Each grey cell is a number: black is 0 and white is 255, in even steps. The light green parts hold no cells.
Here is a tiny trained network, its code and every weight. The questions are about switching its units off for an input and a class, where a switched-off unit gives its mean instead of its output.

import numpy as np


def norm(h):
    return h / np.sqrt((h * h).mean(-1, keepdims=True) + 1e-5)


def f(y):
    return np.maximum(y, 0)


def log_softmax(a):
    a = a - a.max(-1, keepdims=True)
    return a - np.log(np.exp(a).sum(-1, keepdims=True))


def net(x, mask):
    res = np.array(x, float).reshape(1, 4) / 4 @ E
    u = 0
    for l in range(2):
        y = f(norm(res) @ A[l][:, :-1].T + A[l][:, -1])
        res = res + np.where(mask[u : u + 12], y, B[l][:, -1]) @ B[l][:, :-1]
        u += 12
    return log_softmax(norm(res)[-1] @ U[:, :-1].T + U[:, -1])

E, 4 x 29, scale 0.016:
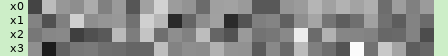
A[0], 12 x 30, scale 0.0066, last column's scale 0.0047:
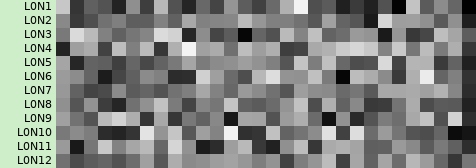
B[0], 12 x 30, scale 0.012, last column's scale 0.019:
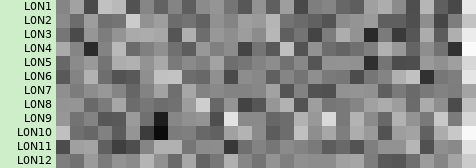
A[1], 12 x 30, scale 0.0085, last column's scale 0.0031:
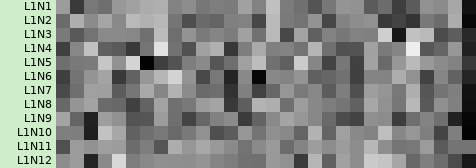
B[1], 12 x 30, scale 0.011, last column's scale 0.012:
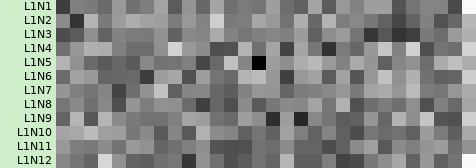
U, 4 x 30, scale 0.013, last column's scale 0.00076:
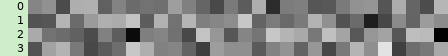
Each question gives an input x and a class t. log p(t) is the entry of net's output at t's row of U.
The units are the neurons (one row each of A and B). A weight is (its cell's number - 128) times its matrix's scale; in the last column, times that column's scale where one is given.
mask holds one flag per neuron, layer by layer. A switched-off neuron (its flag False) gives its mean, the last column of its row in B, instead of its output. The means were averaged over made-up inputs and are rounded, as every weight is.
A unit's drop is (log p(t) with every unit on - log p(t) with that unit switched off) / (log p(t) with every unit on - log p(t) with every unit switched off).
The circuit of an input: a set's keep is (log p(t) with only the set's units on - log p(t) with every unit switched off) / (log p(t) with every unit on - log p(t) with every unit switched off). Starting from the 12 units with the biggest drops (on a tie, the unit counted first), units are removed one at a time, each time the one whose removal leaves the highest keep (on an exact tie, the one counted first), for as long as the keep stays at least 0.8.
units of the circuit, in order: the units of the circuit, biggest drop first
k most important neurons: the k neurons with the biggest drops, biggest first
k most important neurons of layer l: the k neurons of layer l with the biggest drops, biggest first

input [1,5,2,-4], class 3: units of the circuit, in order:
L0N11
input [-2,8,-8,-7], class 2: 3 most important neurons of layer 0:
L0N9, L0N6, L0N5
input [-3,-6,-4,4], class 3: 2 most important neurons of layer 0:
L0N6, L0N10
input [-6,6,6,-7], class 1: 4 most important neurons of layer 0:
L0N3, L0N4, L0N6, L0N9
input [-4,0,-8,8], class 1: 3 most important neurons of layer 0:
L0N5, L0N10, L0N2
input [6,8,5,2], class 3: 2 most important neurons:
L0N11, L0N1
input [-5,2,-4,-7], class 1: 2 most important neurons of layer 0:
L0N3, L0N4
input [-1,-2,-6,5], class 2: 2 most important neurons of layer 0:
L0N9, L0N3
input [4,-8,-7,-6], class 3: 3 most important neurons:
L0N10, L0N6, L1N4
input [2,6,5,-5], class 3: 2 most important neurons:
L0N11, L0N9
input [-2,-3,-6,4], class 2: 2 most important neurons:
L0N9, L0N3
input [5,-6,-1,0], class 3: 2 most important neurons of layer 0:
L0N6, L0N1
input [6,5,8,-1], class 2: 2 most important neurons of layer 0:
L0N10, L0N1
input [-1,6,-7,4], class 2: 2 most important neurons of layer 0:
L0N9, L0N6
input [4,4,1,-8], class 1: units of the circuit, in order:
L0N3
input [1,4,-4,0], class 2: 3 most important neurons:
L0N9, L0N6, L1N5
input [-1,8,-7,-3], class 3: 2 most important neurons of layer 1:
L1N6, L1N7
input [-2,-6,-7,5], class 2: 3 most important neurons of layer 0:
L0N9, L0N3, L0N11
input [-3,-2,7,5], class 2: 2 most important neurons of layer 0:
L0N10, L0N3
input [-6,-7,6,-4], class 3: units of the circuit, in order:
L0N6
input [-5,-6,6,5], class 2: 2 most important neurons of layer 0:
L0N10, L0N4
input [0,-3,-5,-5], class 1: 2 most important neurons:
L0N3, L0N10
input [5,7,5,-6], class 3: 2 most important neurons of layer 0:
L0N11, L0N5
